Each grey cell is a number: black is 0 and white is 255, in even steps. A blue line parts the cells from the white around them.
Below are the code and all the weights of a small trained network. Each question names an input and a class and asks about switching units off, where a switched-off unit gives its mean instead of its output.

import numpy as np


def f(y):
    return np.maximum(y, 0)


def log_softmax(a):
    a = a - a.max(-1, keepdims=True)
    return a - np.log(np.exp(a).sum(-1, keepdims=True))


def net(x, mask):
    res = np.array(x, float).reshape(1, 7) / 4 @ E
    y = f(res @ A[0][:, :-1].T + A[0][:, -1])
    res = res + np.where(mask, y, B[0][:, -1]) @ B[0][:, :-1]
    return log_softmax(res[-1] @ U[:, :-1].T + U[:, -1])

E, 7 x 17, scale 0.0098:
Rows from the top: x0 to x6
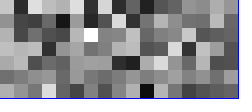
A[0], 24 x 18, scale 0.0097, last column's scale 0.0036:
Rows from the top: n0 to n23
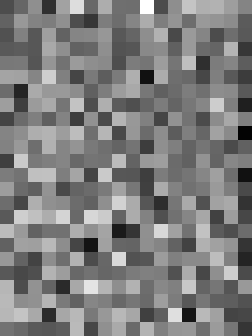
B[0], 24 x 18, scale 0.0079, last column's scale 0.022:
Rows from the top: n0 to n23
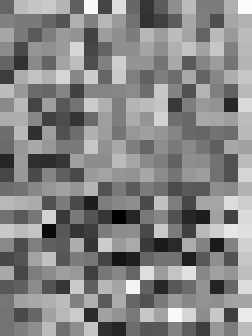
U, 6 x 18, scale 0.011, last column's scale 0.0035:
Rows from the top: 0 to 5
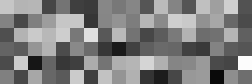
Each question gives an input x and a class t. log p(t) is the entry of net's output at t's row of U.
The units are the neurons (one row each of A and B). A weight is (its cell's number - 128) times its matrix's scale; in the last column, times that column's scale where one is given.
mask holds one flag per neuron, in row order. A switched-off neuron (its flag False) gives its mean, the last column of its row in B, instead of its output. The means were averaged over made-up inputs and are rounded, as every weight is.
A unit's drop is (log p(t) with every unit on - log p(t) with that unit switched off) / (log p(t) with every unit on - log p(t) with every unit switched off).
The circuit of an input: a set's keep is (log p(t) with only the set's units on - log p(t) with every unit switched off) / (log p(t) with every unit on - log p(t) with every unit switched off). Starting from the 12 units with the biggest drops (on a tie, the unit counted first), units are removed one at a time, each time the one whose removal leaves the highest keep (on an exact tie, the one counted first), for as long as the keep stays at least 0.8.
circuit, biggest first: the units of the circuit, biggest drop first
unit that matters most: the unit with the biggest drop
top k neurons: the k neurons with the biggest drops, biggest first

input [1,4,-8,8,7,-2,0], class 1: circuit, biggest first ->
[n22]
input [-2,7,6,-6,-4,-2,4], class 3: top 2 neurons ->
[n18; n22]
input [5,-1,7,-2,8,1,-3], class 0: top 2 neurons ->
[n16; n17]
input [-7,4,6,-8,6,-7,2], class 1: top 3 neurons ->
[n2; n4; n7]
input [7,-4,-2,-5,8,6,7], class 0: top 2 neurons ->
[n16; n0]
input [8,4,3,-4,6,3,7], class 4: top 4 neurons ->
[n7; n12; n0; n9]
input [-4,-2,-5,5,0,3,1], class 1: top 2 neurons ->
[n22; n20]
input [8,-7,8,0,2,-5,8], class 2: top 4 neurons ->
[n5; n21; n17; n10]
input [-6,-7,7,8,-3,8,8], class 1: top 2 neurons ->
[n22; n0]
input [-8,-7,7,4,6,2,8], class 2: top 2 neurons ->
[n5; n21]
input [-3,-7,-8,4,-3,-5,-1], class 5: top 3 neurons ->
[n17; n1; n18]
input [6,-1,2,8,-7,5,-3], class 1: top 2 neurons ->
[n22; n16]
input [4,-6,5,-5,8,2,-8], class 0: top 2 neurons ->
[n16; n5]
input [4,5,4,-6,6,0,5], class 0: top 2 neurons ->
[n16; n22]
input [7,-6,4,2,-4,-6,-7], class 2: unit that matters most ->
n0
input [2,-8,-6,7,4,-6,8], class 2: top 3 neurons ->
[n5; n21; n10]
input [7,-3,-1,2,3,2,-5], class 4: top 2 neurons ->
[n7; n12]
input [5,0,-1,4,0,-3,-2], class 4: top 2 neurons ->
[n7; n12]
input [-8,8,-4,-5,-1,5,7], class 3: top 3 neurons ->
[n18; n0; n13]
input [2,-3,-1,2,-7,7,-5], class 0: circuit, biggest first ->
[n14]
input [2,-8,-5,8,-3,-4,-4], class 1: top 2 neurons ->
[n22; n18]
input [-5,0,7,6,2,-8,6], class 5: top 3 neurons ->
[n20; n0; n19]
